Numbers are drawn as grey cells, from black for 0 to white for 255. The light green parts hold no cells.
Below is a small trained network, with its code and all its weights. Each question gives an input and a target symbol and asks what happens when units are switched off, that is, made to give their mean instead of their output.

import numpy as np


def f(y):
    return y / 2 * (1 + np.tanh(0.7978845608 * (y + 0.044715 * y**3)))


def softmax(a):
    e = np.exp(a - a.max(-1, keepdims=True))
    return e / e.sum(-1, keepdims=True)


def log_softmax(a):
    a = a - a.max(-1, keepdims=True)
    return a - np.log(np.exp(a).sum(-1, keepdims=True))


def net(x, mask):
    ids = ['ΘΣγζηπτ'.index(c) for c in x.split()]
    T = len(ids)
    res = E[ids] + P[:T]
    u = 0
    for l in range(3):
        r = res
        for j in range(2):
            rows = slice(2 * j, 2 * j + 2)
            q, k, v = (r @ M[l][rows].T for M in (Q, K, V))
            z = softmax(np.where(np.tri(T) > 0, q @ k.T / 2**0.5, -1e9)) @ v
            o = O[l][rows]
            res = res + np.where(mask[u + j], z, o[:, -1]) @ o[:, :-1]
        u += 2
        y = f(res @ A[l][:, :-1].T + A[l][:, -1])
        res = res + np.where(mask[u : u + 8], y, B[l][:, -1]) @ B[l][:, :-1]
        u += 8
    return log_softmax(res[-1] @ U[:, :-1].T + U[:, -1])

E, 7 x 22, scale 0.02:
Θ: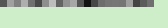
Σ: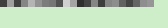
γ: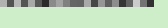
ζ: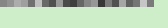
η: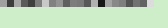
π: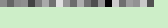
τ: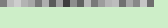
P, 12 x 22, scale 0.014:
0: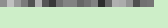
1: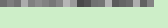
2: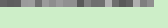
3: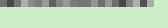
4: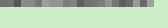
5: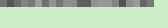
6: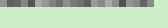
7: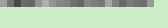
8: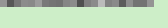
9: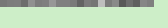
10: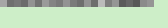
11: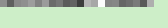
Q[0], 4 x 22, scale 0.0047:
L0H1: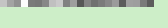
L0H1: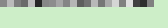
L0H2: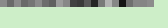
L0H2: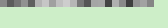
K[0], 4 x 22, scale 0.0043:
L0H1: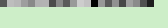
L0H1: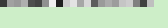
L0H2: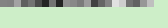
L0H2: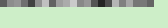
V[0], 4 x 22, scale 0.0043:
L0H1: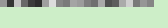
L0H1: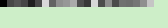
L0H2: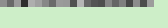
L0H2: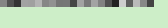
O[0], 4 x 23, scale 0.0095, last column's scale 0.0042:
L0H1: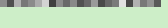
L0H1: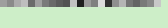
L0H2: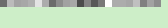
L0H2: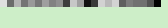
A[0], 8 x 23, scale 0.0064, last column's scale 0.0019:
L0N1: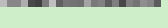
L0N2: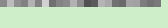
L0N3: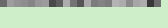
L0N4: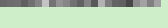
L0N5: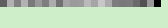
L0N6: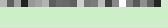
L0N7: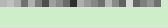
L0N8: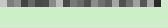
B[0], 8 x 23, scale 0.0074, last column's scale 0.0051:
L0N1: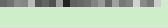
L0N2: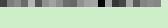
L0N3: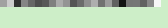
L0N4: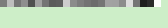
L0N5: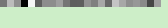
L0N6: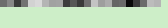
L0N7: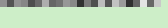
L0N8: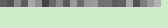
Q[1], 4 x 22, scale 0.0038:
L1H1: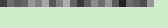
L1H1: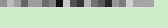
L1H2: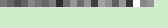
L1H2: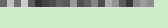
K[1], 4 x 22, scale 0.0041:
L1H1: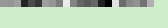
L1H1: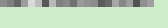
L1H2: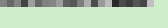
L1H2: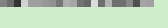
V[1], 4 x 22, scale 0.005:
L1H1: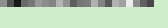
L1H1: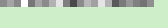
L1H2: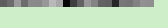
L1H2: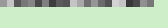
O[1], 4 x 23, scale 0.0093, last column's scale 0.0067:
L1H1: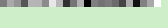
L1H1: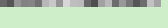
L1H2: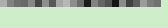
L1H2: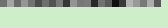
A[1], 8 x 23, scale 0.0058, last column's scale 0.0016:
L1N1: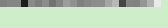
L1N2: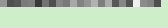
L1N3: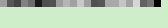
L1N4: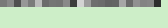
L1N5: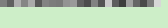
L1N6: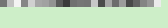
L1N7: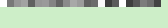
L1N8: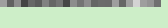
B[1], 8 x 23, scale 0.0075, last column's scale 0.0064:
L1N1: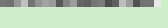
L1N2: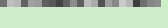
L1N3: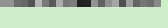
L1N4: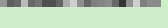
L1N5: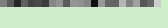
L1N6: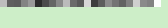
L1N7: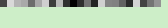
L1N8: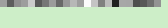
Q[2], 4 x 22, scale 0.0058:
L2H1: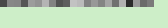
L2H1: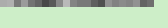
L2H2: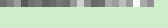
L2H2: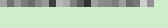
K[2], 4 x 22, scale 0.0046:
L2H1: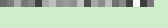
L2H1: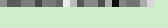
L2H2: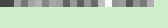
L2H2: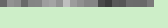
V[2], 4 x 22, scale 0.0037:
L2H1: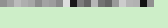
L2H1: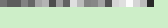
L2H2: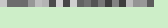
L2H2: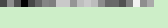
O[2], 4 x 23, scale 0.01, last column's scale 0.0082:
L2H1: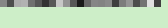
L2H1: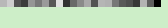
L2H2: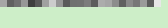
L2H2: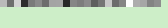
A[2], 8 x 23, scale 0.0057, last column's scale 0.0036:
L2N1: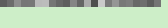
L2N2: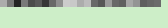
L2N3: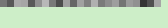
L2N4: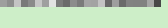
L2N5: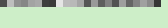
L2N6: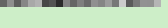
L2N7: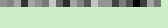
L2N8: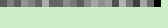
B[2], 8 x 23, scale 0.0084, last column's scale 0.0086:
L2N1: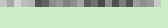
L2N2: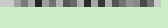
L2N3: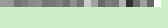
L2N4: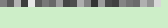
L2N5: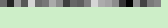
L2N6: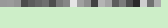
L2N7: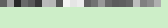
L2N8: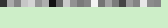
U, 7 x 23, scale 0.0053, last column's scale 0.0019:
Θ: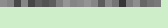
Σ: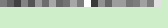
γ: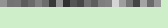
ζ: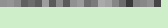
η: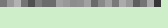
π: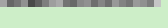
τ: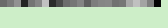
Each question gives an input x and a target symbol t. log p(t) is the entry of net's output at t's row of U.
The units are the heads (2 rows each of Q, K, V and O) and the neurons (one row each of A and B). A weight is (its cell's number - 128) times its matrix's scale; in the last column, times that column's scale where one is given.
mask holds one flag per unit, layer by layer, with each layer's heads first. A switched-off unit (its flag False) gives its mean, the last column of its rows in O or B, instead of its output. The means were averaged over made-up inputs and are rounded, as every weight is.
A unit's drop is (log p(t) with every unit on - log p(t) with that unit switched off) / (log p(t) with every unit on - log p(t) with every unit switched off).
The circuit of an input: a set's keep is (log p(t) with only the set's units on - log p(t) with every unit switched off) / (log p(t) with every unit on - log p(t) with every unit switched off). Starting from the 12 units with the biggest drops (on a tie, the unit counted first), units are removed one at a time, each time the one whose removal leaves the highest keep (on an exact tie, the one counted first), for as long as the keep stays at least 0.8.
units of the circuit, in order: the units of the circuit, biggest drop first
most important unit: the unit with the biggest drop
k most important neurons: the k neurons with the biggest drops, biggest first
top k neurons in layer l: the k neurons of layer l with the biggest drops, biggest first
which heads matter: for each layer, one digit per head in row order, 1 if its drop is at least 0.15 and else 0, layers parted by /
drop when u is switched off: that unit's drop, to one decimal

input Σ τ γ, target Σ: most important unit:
L1H2
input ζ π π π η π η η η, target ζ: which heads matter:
11 / 01 / 10
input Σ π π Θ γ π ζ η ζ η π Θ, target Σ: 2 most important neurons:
L0N2, L2N2
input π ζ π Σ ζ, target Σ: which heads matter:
11 / 11 / 10
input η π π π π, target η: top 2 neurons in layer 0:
L0N3, L0N4
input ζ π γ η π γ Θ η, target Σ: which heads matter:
10 / 01 / 00
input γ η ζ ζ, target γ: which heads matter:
11 / 11 / 10
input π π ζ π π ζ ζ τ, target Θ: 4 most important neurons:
L0N2, L1N6, L1N5, L2N2
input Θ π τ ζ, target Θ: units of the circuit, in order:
L1N6, L2H2
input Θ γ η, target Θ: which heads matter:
01 / 01 / 01
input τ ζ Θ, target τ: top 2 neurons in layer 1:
L1N8, L1N1
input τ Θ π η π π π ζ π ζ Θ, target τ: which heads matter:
11 / 11 / 11
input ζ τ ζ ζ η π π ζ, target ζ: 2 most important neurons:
L0N7, L2N1
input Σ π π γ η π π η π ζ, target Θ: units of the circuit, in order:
L1N6, L2N4
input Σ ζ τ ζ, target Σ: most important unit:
L0H1
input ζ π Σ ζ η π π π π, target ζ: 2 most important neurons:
L0N6, L2N7
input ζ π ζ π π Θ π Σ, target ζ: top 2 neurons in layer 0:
L0N7, L0N6
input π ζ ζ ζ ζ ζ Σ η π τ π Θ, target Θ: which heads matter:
11 / 10 / 01
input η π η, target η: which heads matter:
01 / 10 / 11
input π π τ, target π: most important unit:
L0H2
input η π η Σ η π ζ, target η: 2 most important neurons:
L0N3, L0N1
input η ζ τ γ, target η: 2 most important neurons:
L1N2, L0N3
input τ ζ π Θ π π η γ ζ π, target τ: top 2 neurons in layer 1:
L1N1, L1N5
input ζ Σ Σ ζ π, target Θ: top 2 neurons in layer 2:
L2N2, L2N4
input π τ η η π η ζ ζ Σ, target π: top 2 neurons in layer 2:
L2N3, L2N6
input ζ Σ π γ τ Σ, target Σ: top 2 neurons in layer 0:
L0N7, L0N4
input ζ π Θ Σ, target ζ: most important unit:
L0H1
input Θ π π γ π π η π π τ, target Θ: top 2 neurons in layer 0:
L0N3, L0N2
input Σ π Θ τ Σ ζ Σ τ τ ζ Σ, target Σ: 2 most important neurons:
L2N2, L0N4
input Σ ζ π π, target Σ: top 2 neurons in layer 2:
L2N3, L2N2
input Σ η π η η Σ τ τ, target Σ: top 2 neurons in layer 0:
L0N7, L0N4
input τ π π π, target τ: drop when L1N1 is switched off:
0.2
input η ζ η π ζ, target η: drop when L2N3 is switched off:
0.1
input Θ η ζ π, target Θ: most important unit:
L0H2
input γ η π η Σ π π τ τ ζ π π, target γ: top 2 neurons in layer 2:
L2N4, L2N2
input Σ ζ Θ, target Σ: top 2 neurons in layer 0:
L0N3, L0N4
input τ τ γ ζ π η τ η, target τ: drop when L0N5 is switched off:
-0.1
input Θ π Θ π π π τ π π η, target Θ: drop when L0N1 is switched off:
0.0
